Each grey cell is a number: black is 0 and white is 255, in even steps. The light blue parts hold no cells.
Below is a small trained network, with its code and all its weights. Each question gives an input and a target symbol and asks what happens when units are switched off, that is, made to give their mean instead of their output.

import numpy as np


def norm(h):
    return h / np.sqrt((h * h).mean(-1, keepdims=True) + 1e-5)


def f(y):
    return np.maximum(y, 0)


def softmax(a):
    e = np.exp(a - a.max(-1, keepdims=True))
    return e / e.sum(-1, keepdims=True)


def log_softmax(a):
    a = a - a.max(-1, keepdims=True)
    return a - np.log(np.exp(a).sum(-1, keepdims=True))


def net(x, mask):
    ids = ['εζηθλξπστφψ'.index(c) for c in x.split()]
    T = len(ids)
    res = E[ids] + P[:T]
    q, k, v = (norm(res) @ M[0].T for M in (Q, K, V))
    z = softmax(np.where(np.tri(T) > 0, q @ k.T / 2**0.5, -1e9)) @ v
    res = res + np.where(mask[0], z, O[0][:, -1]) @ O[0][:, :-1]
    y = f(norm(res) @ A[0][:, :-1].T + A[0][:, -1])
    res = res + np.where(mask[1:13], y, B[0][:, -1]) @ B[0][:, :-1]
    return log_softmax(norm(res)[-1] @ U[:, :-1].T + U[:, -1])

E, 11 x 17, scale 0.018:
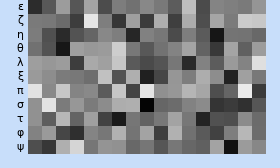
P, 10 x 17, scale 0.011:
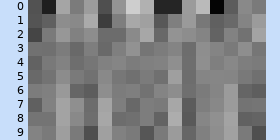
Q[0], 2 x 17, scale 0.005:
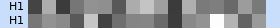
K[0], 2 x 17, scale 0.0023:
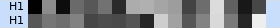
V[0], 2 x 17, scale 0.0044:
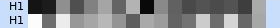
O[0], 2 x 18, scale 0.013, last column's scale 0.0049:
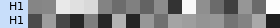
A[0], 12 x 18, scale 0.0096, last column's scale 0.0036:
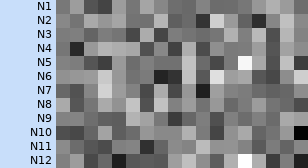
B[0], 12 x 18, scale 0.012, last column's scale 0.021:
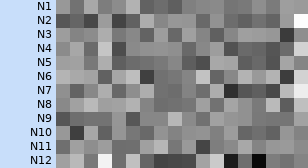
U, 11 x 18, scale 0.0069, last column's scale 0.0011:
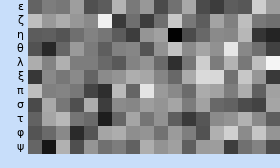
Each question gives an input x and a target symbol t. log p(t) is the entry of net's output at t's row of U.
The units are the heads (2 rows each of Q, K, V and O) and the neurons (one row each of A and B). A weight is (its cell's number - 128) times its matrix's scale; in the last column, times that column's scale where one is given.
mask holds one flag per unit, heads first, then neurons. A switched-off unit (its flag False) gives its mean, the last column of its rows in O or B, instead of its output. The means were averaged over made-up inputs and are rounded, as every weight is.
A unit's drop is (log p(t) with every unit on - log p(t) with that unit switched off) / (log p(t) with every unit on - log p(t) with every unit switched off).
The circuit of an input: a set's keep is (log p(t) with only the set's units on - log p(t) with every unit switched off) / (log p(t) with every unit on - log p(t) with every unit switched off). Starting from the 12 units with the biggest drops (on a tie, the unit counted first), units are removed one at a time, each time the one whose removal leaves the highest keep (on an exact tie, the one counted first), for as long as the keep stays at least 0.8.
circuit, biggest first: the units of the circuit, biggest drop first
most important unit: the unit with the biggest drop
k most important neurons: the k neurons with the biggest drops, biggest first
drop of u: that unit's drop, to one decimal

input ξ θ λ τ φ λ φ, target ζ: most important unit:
N2
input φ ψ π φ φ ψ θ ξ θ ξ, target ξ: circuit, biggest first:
H1; N9; N7; N11
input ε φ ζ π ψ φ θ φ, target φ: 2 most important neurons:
N6; N7
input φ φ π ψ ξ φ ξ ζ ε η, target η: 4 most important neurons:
N7; N2; N4; N6
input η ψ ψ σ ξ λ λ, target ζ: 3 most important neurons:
N6; N7; N3
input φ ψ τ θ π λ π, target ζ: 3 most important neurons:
N12; N2; N7
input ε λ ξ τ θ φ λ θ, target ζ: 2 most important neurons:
N6; N8
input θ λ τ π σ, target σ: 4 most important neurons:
N7; N9; N2; N6
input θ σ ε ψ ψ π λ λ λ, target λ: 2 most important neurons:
N5; N6
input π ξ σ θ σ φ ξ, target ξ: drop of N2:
0.1
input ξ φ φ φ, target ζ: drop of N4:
0.0
